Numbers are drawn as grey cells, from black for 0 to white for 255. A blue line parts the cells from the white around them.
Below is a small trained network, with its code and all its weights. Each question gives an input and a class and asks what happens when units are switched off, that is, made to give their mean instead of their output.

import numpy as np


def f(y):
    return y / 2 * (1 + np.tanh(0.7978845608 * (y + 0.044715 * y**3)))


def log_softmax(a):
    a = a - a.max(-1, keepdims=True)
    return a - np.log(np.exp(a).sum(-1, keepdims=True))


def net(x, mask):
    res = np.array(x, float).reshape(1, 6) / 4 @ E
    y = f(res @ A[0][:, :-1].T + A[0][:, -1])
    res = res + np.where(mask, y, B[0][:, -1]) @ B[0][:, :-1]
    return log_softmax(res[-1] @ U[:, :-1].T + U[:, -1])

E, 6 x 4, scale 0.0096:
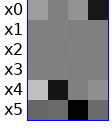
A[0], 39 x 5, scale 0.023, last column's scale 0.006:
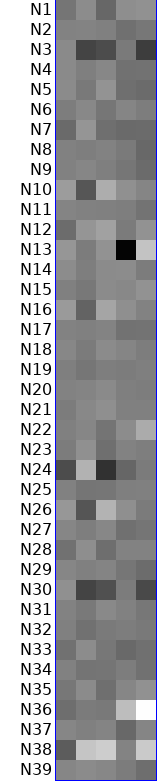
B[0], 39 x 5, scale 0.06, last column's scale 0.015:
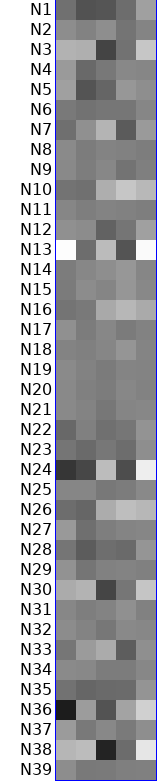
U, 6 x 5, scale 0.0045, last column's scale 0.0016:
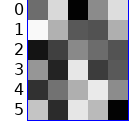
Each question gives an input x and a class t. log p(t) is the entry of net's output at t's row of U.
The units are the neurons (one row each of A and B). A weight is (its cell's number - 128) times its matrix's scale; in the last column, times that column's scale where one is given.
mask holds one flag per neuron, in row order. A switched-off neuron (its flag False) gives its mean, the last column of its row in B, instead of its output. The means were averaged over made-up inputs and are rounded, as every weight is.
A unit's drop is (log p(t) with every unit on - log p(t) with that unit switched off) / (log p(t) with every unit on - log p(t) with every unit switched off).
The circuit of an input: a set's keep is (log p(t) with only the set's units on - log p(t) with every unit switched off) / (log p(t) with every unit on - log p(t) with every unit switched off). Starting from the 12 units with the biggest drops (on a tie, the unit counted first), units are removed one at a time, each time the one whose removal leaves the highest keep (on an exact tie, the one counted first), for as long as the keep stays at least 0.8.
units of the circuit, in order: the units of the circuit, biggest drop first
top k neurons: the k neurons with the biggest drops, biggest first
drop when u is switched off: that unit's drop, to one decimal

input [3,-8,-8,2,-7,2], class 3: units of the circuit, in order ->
(N24)
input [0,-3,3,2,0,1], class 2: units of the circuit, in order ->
(N38, N13)
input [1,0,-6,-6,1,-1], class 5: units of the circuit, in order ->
(N38, N3, N24)
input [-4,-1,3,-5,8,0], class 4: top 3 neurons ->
(N38, N10, N26)
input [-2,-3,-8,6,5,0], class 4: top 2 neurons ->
(N38, N13)
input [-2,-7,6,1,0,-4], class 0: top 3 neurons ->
(N38, N24, N13)
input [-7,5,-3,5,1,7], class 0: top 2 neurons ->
(N3, N30)
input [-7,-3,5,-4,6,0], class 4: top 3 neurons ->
(N38, N10, N26)
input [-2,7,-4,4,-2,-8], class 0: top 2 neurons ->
(N38, N13)
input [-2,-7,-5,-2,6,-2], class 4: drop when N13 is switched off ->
0.1
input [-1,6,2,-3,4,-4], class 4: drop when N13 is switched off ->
0.3
